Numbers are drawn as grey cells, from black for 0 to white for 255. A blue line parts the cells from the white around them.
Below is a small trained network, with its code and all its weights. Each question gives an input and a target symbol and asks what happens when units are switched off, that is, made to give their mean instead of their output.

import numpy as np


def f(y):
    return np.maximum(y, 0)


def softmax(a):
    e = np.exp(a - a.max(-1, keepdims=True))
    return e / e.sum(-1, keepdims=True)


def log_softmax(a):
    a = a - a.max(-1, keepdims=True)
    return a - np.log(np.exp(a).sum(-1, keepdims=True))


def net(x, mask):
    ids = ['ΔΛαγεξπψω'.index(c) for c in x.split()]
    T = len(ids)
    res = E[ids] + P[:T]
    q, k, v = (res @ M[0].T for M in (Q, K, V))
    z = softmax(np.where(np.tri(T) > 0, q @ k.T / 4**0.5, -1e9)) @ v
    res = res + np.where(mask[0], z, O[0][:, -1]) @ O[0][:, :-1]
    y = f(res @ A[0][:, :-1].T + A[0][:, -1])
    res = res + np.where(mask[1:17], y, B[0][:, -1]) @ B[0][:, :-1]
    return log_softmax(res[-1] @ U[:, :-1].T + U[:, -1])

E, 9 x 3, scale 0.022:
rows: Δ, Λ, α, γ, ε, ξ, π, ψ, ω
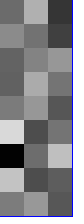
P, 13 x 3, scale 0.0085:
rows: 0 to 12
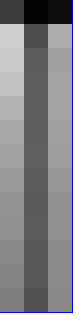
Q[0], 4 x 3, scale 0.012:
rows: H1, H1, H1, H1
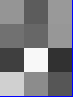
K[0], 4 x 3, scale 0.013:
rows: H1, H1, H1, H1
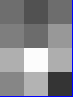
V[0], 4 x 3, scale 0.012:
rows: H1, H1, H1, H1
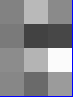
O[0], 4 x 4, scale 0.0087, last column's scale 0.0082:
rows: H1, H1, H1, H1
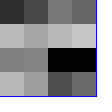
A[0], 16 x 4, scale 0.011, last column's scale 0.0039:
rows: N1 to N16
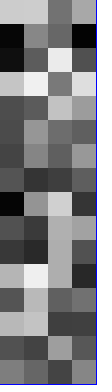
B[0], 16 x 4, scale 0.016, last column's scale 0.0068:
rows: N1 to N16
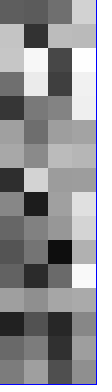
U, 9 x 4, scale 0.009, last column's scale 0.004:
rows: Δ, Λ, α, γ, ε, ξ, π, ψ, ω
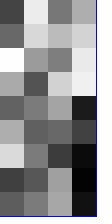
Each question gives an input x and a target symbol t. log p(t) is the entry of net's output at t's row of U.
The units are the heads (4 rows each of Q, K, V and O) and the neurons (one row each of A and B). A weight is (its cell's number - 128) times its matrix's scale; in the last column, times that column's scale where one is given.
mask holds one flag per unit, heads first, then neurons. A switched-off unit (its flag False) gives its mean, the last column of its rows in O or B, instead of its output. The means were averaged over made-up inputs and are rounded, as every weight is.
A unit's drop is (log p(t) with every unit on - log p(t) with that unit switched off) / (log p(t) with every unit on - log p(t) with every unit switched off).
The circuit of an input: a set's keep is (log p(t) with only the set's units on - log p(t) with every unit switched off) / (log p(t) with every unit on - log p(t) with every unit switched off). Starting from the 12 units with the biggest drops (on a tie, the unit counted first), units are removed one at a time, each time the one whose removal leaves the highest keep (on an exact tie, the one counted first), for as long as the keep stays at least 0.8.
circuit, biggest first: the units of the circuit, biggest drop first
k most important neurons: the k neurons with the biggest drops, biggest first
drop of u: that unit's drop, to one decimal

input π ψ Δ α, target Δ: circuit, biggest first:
(N4, H1)
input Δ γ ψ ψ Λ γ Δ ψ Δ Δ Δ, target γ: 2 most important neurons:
(N3, N4)
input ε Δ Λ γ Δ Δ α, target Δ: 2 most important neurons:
(N3, N5)
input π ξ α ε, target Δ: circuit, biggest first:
(N4, N9)
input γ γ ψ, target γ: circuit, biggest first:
(N3)
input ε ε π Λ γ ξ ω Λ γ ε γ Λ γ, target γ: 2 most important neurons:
(N4, N9)
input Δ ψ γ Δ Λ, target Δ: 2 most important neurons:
(N3, N2)
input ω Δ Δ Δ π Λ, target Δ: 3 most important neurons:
(N9, N2, N12)
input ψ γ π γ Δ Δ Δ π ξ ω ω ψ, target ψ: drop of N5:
0.1
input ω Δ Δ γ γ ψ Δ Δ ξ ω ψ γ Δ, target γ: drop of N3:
0.4
